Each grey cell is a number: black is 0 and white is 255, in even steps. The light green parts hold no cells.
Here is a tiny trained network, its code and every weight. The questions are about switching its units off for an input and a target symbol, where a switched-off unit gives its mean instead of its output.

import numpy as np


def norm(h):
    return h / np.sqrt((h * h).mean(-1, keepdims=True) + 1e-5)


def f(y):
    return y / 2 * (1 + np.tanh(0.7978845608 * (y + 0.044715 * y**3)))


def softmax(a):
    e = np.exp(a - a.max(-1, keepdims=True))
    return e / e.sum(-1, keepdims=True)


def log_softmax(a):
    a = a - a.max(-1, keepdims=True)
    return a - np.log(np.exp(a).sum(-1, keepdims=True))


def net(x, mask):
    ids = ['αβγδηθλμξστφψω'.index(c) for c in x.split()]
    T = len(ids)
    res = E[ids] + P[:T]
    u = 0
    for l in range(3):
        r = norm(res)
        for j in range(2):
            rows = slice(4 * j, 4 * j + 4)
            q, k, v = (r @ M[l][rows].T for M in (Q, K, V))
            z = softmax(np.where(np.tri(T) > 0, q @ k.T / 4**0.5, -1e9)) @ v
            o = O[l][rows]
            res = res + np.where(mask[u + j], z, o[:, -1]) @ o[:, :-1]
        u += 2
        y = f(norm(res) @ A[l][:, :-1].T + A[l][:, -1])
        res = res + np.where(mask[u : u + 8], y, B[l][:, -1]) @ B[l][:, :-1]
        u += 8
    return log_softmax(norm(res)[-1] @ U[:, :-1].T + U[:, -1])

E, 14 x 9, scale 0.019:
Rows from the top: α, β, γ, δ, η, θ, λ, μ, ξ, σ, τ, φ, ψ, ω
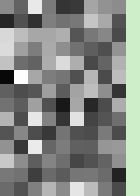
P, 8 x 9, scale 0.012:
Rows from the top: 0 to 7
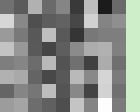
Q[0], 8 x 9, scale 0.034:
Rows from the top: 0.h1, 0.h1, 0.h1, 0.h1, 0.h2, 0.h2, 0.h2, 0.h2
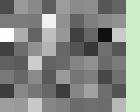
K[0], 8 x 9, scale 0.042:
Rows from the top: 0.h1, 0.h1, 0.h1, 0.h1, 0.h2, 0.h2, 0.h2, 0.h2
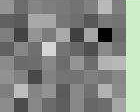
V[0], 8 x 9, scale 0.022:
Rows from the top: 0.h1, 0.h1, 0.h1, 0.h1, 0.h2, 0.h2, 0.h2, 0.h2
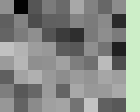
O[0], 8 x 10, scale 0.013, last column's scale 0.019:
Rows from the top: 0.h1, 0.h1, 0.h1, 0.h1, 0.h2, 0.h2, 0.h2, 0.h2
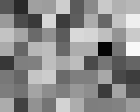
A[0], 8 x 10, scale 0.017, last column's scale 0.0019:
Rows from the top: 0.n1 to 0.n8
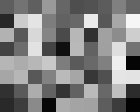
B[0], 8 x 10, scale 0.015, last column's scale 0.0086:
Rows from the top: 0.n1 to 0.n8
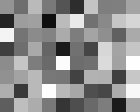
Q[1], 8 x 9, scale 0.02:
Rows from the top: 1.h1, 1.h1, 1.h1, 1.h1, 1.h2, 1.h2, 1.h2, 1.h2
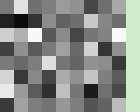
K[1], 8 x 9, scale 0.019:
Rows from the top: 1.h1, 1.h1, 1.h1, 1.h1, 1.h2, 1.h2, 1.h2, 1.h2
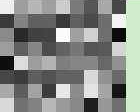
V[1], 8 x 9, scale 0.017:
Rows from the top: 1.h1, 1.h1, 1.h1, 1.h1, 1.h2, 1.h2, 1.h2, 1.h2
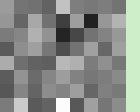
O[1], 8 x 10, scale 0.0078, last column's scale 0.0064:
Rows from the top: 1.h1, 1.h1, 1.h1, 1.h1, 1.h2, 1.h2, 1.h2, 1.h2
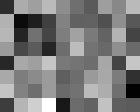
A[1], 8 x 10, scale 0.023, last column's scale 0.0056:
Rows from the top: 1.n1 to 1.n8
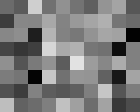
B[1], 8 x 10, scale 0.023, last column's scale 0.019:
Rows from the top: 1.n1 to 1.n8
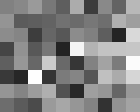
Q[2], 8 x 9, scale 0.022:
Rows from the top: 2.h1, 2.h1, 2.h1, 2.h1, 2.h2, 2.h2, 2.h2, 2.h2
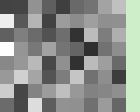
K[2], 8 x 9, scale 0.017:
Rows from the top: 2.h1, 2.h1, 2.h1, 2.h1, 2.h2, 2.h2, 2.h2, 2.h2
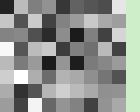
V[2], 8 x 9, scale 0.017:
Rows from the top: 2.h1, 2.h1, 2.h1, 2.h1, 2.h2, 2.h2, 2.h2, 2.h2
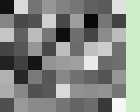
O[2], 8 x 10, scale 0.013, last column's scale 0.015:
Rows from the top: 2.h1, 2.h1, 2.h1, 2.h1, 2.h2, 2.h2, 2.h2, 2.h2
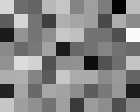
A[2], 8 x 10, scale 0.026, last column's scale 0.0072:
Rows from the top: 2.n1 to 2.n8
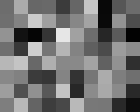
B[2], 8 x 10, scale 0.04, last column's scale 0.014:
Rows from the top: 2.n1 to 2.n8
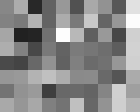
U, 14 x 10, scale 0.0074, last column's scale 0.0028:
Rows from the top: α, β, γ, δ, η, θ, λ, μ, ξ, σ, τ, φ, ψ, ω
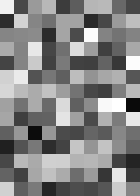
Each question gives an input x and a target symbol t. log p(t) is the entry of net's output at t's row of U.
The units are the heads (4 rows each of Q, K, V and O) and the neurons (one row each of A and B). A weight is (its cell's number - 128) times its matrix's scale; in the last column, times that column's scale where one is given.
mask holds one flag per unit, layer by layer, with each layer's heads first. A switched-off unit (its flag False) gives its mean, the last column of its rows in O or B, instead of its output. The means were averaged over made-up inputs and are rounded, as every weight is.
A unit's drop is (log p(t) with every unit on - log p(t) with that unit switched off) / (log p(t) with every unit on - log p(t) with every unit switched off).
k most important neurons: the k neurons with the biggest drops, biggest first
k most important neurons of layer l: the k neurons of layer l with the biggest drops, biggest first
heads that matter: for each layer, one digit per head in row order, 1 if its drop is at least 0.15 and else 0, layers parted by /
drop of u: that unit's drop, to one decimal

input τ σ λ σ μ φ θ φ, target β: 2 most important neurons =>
1.n6; 1.n8
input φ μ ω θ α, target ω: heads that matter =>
10 / 10 / 01
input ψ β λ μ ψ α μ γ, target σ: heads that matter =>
10 / 00 / 00
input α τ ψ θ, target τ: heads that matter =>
11 / 00 / 01
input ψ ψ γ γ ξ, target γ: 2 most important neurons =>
2.n1; 2.n2
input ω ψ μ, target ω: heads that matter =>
11 / 00 / 01
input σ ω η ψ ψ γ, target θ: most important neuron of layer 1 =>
1.n3
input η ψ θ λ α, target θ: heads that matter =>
10 / 00 / 00
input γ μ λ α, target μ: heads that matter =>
11 / 00 / 00
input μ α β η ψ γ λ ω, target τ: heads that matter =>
01 / 00 / 00
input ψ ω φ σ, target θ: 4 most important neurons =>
1.n3; 2.n8; 2.n1; 1.n6
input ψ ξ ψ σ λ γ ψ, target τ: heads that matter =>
01 / 00 / 00
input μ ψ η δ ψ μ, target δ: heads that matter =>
11 / 00 / 00
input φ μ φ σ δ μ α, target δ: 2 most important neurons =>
0.n2; 1.n1
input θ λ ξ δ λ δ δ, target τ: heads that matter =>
10 / 00 / 11
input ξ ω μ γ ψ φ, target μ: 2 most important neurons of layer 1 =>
1.n3; 1.n4
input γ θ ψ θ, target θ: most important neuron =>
2.n8
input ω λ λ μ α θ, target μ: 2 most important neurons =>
0.n2; 1.n3
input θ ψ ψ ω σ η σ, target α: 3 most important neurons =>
1.n6; 0.n2; 1.n3
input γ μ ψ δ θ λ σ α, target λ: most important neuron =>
1.n6
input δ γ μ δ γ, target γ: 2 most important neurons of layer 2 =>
2.n2; 2.n1
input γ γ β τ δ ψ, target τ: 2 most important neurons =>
1.n6; 1.n4
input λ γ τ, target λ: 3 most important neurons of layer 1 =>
1.n6; 1.n1; 1.n4
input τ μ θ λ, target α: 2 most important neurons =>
0.n2; 2.n3
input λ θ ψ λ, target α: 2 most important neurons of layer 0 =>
0.n2; 0.n5
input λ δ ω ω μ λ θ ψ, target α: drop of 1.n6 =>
0.1
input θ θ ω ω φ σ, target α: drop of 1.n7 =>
0.0
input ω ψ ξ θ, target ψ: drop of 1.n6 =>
0.1
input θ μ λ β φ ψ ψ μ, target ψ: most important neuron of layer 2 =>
2.n5
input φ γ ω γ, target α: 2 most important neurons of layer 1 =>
1.n3; 1.n6
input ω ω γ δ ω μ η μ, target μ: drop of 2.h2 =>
0.4
